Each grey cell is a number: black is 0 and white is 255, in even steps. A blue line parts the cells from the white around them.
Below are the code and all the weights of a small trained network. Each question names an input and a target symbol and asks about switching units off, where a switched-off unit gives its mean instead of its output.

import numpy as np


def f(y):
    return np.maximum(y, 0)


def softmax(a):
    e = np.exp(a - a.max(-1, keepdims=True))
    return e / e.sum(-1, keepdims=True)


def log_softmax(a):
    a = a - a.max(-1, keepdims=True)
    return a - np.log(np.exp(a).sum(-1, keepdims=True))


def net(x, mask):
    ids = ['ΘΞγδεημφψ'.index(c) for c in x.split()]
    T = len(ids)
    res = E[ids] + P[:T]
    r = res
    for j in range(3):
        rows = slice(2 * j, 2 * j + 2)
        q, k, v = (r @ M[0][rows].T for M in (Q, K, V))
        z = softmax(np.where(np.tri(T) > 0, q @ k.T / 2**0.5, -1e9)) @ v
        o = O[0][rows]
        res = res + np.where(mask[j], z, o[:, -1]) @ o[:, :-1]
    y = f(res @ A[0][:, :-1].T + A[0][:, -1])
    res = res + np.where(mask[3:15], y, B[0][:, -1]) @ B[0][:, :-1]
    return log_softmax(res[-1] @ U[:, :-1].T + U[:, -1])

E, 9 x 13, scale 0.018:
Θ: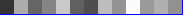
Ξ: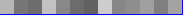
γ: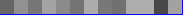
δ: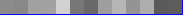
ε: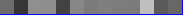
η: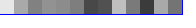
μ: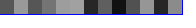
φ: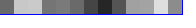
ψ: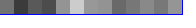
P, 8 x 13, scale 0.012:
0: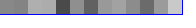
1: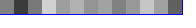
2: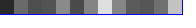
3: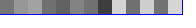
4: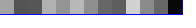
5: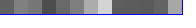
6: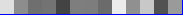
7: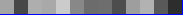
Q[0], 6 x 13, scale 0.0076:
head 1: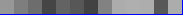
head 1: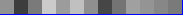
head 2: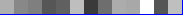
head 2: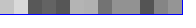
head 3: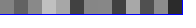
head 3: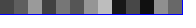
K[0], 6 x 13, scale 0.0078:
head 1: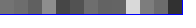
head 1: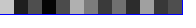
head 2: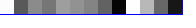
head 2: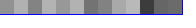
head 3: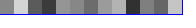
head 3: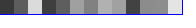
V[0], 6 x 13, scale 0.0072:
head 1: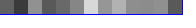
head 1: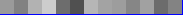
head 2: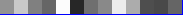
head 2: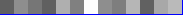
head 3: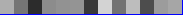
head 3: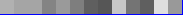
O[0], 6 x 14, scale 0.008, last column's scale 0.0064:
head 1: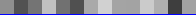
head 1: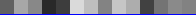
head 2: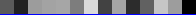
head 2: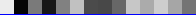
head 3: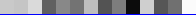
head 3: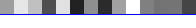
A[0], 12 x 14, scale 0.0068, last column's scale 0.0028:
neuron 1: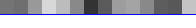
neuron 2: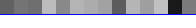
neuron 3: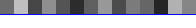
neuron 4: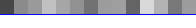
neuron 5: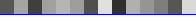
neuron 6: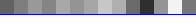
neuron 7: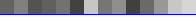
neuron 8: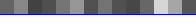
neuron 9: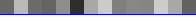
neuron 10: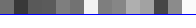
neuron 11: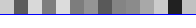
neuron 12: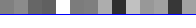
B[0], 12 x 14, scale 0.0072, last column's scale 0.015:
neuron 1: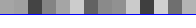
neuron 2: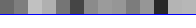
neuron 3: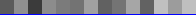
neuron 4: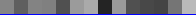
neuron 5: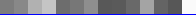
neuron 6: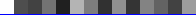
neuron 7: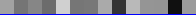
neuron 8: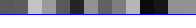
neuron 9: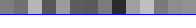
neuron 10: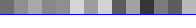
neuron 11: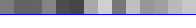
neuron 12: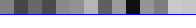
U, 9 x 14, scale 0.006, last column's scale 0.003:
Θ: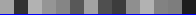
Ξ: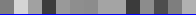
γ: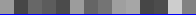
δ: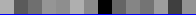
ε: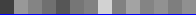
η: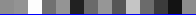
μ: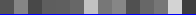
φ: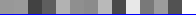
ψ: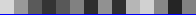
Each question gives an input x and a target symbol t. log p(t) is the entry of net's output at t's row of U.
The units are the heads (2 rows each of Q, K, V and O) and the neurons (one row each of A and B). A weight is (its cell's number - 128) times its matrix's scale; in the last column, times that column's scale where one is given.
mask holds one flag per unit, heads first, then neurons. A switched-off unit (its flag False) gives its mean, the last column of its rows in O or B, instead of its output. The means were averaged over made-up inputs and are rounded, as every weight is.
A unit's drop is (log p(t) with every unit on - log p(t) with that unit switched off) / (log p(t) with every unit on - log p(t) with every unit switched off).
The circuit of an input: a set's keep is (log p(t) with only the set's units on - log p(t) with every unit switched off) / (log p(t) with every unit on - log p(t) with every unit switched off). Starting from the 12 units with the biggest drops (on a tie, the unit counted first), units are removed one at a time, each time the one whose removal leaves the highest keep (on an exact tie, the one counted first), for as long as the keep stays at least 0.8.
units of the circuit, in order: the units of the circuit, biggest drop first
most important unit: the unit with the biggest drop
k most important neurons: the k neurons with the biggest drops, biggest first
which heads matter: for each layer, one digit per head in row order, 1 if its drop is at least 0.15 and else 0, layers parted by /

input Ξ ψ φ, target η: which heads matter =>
100
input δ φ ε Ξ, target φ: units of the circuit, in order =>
(head 3; neuron 1)
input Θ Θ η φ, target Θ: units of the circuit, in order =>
(head 2; neuron 11)
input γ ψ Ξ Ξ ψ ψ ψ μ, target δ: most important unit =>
neuron 1
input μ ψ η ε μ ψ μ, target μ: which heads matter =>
011
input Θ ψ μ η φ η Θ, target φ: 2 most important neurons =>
(neuron 1; neuron 3)
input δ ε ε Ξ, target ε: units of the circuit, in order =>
(head 2; head 3)
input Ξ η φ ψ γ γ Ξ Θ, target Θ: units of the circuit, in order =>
(neuron 12; neuron 5)
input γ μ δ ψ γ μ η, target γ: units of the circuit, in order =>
(head 3; neuron 5)
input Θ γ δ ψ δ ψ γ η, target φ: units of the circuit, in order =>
(neuron 11; neuron 1; head 3)
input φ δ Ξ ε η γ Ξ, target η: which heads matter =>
011
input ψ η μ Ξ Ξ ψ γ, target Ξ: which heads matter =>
001
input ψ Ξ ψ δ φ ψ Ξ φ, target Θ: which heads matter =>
100
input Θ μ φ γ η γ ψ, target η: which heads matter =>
011
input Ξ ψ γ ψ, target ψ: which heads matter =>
010
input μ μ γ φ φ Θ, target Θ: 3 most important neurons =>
(neuron 9; neuron 5; neuron 12)
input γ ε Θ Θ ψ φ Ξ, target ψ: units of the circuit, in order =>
(head 2)
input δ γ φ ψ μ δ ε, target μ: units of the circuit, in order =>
(head 2; neuron 3; head 3)
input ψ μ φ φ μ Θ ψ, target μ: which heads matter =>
111
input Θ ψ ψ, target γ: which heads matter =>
110
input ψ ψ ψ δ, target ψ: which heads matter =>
010
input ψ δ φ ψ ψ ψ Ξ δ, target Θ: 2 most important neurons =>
(neuron 12; neuron 11)
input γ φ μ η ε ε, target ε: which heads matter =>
011
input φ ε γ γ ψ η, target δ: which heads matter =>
010
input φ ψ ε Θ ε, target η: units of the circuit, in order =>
(neuron 2; head 2)
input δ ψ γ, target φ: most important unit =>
neuron 7
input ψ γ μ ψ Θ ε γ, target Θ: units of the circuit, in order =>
(head 2)
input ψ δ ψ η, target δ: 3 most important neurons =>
(neuron 6; neuron 7; neuron 2)
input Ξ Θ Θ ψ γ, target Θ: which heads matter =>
110
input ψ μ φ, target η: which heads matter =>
000
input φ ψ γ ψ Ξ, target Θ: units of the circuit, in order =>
(head 1; neuron 2; neuron 12)
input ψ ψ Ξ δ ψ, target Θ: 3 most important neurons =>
(neuron 12; neuron 2; neuron 5)
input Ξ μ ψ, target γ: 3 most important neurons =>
(neuron 8; neuron 6; neuron 5)
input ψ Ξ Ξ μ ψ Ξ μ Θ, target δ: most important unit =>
neuron 1
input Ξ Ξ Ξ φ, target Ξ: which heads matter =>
101
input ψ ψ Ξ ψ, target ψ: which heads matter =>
010
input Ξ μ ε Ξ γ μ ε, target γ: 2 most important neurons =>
(neuron 5; neuron 7)
